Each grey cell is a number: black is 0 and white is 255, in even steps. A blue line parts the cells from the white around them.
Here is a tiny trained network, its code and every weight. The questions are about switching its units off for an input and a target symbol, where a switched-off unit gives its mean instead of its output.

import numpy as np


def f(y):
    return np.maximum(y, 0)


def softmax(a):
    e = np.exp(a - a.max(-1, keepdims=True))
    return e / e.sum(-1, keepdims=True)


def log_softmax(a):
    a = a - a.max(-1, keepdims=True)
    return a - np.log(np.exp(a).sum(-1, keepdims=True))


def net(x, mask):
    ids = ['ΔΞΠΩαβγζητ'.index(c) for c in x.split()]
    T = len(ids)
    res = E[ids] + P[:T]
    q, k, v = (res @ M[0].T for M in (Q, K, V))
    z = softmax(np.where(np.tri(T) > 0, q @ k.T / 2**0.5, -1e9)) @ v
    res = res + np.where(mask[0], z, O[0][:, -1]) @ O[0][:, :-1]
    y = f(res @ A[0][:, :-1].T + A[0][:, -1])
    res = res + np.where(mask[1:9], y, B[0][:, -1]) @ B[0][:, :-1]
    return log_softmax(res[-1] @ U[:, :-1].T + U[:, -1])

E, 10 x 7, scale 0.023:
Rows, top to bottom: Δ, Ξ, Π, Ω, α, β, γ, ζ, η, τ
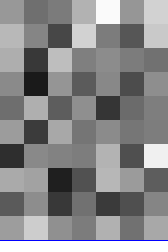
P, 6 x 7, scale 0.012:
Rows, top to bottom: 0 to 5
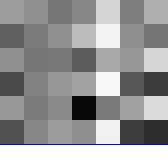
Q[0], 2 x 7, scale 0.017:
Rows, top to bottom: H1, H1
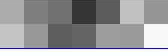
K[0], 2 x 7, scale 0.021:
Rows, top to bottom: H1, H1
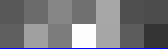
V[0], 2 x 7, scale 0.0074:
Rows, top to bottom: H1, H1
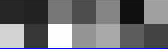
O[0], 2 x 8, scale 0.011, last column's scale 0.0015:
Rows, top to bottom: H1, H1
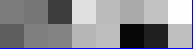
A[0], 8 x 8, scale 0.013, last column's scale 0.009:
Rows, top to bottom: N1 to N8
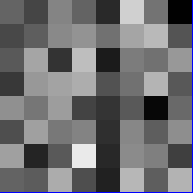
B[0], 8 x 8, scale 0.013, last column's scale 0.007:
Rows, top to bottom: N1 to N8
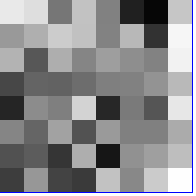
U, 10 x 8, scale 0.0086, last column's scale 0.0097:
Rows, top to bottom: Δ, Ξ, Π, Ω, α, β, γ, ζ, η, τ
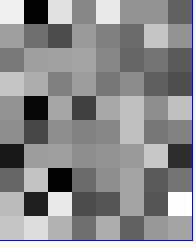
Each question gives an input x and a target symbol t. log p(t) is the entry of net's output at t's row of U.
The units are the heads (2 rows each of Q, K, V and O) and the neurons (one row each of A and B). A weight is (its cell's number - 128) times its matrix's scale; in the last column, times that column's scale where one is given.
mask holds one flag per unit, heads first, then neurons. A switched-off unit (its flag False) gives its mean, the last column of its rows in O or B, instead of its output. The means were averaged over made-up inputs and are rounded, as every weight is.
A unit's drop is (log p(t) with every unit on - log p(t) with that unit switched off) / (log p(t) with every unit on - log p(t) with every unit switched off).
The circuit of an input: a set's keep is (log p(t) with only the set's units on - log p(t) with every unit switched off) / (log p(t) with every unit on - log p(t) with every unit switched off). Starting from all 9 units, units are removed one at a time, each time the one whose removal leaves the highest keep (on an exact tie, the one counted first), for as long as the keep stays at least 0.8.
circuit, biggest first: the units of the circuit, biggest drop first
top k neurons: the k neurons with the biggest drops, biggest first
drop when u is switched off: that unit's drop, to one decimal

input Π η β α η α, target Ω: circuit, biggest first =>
[H1; N1; N2]
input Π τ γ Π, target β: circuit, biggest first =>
[H1; N7; N2]
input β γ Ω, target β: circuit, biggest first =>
[H1; N2; N7]
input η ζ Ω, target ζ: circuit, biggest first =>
[H1; N8; N1]
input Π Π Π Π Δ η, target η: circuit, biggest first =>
[N3; N8]
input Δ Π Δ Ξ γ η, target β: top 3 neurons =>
[N7; N2; N3]
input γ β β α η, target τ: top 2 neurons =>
[N1; N3]
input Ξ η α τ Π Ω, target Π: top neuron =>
[N5]
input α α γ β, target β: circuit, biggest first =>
[H1; N7; N2]
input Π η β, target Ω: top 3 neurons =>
[N1; N2; N7]
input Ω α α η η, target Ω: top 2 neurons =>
[N1; N2]
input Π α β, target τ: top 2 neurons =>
[N1; N8]
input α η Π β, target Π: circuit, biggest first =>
[H1; N5]
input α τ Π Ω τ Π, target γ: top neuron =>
[N5]
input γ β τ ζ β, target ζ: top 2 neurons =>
[N8; N1]
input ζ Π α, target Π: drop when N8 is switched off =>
0.0
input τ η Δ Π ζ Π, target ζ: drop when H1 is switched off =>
1.0
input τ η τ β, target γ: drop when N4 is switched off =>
0.0
